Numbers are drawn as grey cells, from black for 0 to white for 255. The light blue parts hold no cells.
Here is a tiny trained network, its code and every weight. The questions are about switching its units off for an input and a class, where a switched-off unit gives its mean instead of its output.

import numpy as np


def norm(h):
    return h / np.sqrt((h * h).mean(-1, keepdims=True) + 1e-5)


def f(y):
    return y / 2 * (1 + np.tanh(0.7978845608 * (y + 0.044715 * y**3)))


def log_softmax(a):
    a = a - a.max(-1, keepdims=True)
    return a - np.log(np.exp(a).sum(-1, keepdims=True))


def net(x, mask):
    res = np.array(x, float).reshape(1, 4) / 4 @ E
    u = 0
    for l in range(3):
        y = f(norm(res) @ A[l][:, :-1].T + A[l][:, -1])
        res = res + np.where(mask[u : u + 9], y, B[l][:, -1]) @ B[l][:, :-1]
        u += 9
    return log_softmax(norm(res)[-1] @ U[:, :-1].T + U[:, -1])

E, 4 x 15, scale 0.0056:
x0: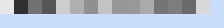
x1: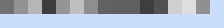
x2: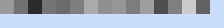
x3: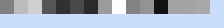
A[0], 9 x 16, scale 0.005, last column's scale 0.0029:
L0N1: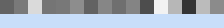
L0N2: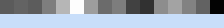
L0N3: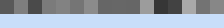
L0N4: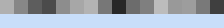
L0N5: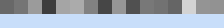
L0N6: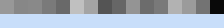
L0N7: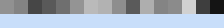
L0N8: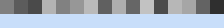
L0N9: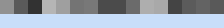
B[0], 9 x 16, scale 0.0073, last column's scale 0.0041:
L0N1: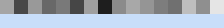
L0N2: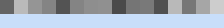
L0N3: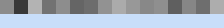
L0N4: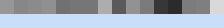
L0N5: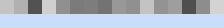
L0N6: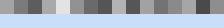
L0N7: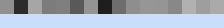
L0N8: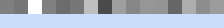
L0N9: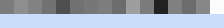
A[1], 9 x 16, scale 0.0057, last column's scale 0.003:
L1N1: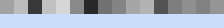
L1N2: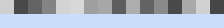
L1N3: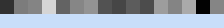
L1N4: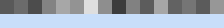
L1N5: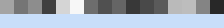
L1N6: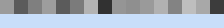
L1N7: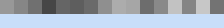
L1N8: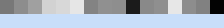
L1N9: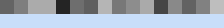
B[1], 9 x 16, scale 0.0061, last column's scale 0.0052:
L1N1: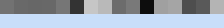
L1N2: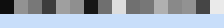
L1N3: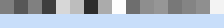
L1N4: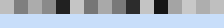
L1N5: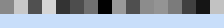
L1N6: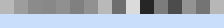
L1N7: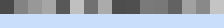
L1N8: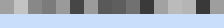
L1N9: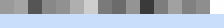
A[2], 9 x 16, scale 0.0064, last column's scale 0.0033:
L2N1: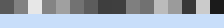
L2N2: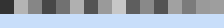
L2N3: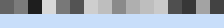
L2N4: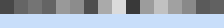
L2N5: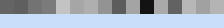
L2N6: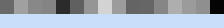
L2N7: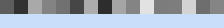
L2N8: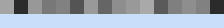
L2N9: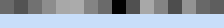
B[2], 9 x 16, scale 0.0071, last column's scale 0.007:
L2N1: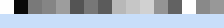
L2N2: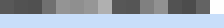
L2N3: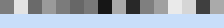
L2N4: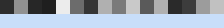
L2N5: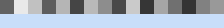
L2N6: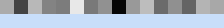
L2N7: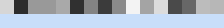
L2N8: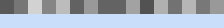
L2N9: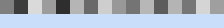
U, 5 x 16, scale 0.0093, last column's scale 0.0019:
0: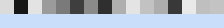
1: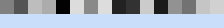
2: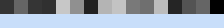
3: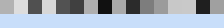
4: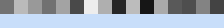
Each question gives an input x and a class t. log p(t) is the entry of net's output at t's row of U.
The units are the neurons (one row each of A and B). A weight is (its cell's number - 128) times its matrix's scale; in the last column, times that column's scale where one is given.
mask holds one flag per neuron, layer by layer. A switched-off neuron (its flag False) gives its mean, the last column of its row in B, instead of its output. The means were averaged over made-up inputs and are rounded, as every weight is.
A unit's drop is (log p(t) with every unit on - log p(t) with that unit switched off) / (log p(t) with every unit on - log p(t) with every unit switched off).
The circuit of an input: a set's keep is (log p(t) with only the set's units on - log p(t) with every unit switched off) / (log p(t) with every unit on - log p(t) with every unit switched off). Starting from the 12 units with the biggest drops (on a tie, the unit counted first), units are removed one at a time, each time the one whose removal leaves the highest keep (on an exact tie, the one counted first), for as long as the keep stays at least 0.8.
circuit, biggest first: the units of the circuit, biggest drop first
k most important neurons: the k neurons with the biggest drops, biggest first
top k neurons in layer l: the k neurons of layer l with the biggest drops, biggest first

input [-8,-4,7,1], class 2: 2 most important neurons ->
[L1N3, L0N1]
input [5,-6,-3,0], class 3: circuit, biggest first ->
[L2N3]
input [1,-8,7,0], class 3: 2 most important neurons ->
[L2N3, L0N1]
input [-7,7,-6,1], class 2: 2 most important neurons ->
[L1N3, L0N7]
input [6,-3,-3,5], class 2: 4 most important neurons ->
[L0N9, L0N2, L1N4, L1N6]
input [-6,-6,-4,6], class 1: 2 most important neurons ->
[L1N2, L1N9]
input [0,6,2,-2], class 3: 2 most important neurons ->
[L0N6, L1N5]
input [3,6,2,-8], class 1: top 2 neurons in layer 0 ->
[L0N4, L0N2]
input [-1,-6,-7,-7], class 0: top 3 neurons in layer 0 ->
[L0N1, L0N5, L0N2]
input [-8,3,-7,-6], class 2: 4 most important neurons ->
[L1N3, L0N7, L0N8, L2N4]
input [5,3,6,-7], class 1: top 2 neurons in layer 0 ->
[L0N1, L0N4]
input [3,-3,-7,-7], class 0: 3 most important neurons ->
[L0N1, L2N1, L1N7]
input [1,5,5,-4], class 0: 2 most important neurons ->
[L0N7, L0N8]
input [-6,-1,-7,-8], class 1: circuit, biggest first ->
[L1N4]
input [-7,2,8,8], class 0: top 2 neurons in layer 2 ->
[L2N7, L2N9]
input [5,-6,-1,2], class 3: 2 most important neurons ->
[L2N3, L1N3]
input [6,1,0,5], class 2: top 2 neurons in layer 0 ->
[L0N9, L0N2]
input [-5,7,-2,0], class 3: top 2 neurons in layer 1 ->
[L1N8, L1N5]
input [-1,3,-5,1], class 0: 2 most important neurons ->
[L0N1, L1N9]
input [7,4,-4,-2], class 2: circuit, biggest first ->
[L1N2]
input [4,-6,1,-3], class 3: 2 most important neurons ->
[L0N9, L2N3]
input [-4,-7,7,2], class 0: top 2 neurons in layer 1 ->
[L1N1, L1N5]
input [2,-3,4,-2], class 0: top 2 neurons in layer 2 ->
[L2N7, L2N2]
